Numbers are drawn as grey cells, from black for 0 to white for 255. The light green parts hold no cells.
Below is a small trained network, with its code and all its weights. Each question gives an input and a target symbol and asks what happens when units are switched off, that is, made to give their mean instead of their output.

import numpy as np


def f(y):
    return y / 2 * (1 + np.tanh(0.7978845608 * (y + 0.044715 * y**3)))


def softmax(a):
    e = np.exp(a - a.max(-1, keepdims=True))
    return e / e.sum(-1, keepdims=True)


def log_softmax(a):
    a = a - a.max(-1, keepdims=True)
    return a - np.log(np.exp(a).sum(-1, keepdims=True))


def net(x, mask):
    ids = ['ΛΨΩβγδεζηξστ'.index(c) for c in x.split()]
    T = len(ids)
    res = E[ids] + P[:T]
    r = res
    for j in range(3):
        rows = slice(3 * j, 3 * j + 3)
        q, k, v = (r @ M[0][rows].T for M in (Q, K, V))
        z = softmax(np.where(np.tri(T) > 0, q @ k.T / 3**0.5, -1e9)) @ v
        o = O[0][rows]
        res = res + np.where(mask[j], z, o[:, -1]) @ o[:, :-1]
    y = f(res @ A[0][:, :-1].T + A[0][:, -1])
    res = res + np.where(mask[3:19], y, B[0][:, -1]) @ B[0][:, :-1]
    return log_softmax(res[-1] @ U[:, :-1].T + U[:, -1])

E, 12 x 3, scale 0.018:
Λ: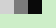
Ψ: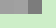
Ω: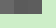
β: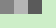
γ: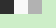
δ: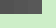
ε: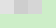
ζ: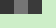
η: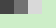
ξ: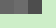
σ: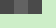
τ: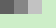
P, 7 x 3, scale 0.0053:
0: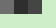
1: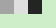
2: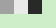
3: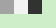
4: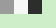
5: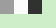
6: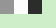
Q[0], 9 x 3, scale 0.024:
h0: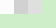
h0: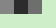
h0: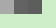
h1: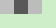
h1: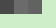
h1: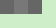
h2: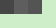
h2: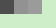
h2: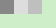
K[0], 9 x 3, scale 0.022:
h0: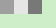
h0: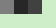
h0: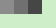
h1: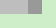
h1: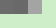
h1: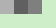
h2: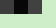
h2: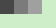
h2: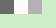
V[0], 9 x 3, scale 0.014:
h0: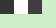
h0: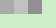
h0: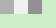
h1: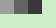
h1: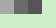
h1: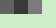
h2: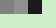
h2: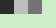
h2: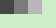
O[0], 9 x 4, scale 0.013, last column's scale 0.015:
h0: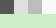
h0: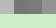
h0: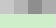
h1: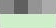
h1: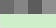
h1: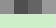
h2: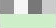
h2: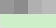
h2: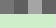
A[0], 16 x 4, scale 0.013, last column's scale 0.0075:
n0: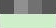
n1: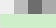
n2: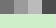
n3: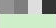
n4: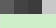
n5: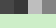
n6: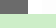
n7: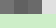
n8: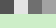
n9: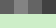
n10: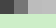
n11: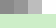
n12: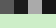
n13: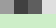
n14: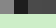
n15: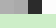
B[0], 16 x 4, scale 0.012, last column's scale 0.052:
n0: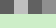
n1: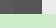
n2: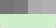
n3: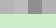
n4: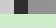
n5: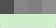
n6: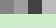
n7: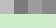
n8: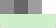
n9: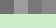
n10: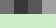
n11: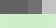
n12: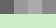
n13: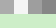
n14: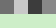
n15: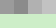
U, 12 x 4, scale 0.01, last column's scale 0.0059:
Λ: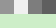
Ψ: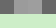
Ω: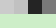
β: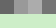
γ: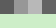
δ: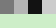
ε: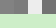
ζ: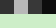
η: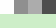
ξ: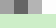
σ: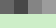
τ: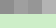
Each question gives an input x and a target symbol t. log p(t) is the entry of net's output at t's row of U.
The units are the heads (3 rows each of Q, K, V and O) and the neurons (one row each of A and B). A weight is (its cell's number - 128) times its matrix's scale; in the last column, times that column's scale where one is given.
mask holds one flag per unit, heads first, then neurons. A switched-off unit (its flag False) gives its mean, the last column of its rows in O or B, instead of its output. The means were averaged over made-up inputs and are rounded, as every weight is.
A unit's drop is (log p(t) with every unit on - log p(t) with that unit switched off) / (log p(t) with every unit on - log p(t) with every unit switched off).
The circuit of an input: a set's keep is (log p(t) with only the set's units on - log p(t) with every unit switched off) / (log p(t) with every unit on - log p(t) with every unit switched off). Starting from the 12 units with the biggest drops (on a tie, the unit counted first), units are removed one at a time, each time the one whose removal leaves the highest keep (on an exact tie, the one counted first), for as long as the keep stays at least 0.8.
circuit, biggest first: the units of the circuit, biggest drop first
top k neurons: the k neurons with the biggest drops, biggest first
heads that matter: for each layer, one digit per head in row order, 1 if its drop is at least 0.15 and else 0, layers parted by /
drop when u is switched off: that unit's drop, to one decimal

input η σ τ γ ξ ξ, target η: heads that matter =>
100
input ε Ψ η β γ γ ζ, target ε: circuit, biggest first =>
[n6]
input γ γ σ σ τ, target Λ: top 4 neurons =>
[n6; n3; n2; n4]
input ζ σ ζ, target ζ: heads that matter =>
101
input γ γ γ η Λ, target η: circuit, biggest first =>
[n15; n8; h2]
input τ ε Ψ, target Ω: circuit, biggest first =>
[h0; n1]
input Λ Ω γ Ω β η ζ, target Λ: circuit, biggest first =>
[h2; n15]
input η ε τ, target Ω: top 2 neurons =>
[n8; n1]
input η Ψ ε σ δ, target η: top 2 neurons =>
[n1; n6]
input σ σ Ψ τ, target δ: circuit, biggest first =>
[h2; n8; n6]
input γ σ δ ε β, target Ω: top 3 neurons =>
[n8; n1; n2]
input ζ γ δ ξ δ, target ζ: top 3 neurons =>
[n15; n0; n4]
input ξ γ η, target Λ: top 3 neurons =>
[n6; n3; n2]
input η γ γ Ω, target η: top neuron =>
[n1]
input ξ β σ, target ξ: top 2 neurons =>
[n1; n6]
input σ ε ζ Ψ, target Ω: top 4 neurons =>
[n8; n1; n2; n4]
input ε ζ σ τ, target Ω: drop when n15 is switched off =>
0.1
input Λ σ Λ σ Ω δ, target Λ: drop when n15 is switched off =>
0.2
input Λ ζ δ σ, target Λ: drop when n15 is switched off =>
0.2
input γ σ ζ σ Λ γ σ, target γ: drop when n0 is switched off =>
0.1
